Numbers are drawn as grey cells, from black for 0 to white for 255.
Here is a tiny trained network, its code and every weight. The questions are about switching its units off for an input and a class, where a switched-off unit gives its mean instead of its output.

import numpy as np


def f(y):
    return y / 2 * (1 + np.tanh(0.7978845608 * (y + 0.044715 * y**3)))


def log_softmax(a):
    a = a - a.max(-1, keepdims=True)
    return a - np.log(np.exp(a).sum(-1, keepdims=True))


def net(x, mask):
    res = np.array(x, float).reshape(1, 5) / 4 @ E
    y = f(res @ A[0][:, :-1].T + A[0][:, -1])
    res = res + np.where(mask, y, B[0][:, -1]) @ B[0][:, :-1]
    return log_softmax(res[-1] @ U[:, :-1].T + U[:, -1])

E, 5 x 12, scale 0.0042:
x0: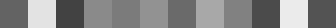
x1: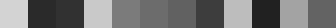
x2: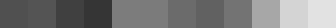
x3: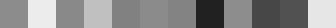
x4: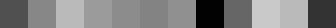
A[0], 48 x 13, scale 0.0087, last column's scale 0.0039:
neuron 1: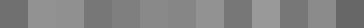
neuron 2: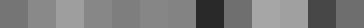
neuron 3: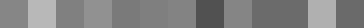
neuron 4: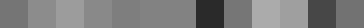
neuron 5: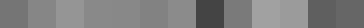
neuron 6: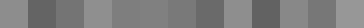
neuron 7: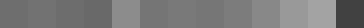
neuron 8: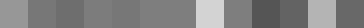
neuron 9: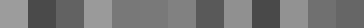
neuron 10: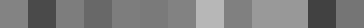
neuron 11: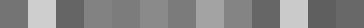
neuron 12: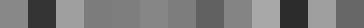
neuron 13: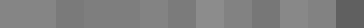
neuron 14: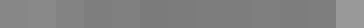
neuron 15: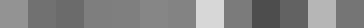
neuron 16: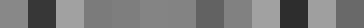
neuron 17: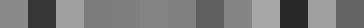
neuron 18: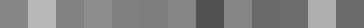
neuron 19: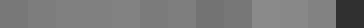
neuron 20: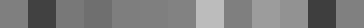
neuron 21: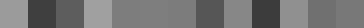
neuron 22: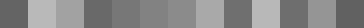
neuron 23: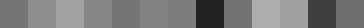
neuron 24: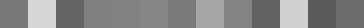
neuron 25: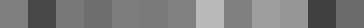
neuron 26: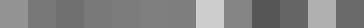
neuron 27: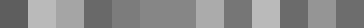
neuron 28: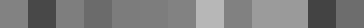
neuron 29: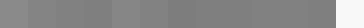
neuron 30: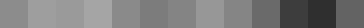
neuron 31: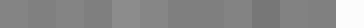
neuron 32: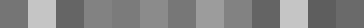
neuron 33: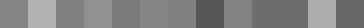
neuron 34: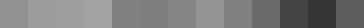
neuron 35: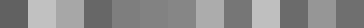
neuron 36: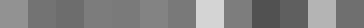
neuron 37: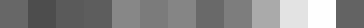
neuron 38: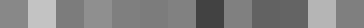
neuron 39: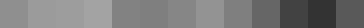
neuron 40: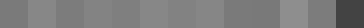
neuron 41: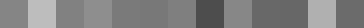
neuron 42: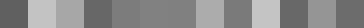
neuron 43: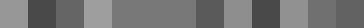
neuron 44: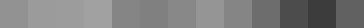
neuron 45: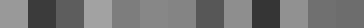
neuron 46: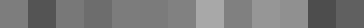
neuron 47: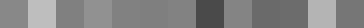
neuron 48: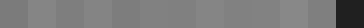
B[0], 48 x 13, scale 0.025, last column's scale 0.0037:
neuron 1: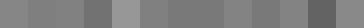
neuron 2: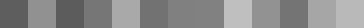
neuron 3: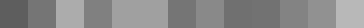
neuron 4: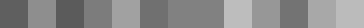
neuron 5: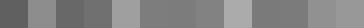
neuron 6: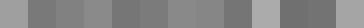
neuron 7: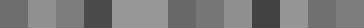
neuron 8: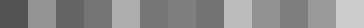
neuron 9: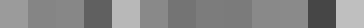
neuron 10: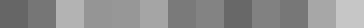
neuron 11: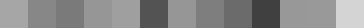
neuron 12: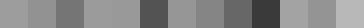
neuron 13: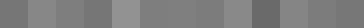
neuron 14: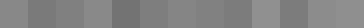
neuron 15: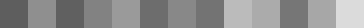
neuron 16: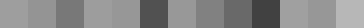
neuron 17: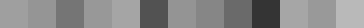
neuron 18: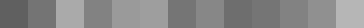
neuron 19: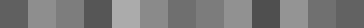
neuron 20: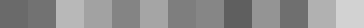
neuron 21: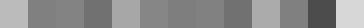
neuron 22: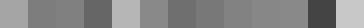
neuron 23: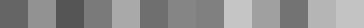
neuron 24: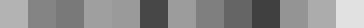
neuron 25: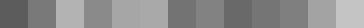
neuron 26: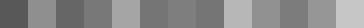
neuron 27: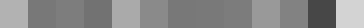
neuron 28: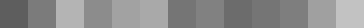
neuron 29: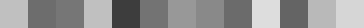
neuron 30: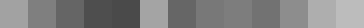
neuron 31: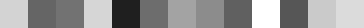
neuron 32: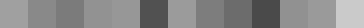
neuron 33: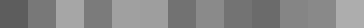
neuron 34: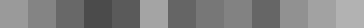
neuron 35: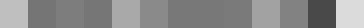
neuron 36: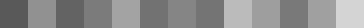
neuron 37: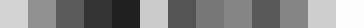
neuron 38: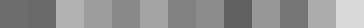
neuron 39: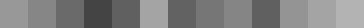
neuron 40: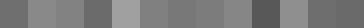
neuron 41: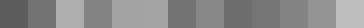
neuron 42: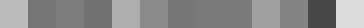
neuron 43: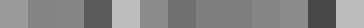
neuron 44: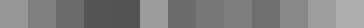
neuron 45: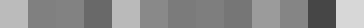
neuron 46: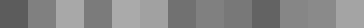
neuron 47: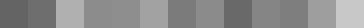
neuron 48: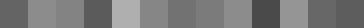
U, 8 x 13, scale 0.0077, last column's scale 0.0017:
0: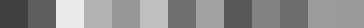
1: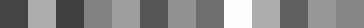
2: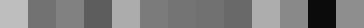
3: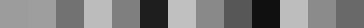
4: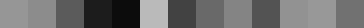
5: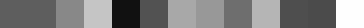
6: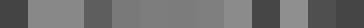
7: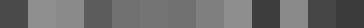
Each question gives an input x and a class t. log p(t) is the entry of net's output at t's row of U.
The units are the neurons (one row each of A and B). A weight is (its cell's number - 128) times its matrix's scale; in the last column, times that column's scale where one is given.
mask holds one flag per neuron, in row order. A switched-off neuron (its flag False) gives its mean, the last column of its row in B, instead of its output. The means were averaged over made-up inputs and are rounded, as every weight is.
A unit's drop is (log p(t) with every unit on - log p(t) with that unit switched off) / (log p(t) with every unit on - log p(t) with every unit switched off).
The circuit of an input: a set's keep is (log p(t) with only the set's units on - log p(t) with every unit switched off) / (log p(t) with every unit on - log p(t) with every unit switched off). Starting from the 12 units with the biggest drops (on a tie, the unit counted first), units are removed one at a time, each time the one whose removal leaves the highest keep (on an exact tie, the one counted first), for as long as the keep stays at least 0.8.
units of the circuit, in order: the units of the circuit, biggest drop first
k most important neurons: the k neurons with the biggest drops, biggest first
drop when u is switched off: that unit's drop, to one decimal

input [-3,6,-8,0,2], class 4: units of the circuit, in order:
neuron 30
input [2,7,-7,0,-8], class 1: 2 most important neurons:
neuron 15; neuron 36
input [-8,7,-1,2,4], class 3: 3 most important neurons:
neuron 17; neuron 12; neuron 16
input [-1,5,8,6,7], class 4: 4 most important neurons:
neuron 37; neuron 15; neuron 36; neuron 8
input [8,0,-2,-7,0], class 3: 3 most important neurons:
neuron 24; neuron 11; neuron 32
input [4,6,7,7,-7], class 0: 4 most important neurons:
neuron 38; neuron 47; neuron 41; neuron 3
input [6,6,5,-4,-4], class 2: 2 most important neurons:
neuron 45; neuron 21
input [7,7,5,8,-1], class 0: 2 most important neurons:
neuron 38; neuron 47
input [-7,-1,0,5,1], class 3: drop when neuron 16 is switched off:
0.1
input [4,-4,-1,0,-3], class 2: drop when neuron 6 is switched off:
-0.1
